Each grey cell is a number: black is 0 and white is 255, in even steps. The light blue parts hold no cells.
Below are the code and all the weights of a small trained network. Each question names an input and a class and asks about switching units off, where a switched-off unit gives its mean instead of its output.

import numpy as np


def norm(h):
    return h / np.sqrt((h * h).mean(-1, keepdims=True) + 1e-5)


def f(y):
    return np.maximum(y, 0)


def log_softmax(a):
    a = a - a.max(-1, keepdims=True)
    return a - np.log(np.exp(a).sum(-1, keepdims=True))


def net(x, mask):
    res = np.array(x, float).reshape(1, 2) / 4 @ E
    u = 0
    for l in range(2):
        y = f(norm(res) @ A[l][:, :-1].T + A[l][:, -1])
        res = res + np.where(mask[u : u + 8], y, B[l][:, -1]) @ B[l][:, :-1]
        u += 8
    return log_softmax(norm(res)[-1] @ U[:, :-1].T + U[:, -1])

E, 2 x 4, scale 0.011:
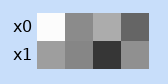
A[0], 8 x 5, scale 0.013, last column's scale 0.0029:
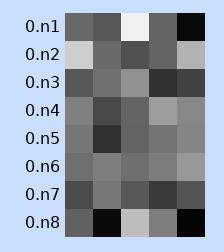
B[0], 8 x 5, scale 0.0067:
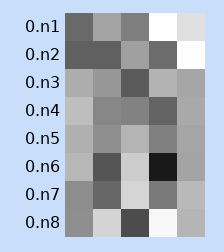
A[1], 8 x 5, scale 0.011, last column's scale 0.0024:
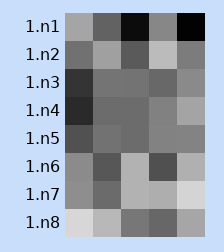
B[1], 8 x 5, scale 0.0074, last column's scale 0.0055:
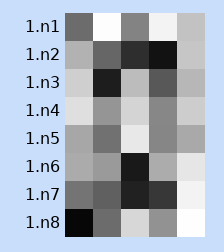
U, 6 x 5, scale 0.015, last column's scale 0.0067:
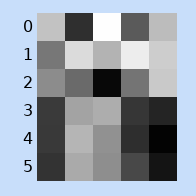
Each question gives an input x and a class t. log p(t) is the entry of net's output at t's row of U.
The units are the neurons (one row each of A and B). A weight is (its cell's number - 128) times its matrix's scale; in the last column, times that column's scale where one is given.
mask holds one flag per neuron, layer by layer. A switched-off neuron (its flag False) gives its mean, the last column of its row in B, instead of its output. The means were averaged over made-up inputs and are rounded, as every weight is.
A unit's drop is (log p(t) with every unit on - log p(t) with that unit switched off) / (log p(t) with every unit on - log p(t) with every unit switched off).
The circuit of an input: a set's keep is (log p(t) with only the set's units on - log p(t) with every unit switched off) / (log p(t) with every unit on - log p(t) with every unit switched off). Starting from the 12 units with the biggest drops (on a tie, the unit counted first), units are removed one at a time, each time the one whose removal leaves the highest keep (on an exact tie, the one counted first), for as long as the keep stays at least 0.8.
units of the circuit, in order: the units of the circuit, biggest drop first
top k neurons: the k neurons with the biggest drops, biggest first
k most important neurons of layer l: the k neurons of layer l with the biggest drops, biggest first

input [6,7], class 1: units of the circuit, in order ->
[1.n1; 1.n3; 1.n8]
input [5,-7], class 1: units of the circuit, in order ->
[0.n1; 1.n3]
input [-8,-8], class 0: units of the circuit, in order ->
[1.n3; 1.n4]
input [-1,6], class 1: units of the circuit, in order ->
[1.n1]
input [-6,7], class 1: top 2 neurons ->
[1.n1; 0.n2]
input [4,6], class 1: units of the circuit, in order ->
[1.n1; 1.n8]
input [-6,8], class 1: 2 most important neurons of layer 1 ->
[1.n1; 1.n7]
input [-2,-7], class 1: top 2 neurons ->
[0.n1; 1.n6]
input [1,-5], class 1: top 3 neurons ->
[0.n1; 0.n8; 1.n6]
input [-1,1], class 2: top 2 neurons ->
[1.n6; 1.n4]
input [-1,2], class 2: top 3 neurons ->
[1.n6; 0.n8; 1.n4]
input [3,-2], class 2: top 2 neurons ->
[1.n7; 1.n4]
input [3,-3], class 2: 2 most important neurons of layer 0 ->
[0.n6; 0.n7]
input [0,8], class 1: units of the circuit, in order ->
[1.n1]
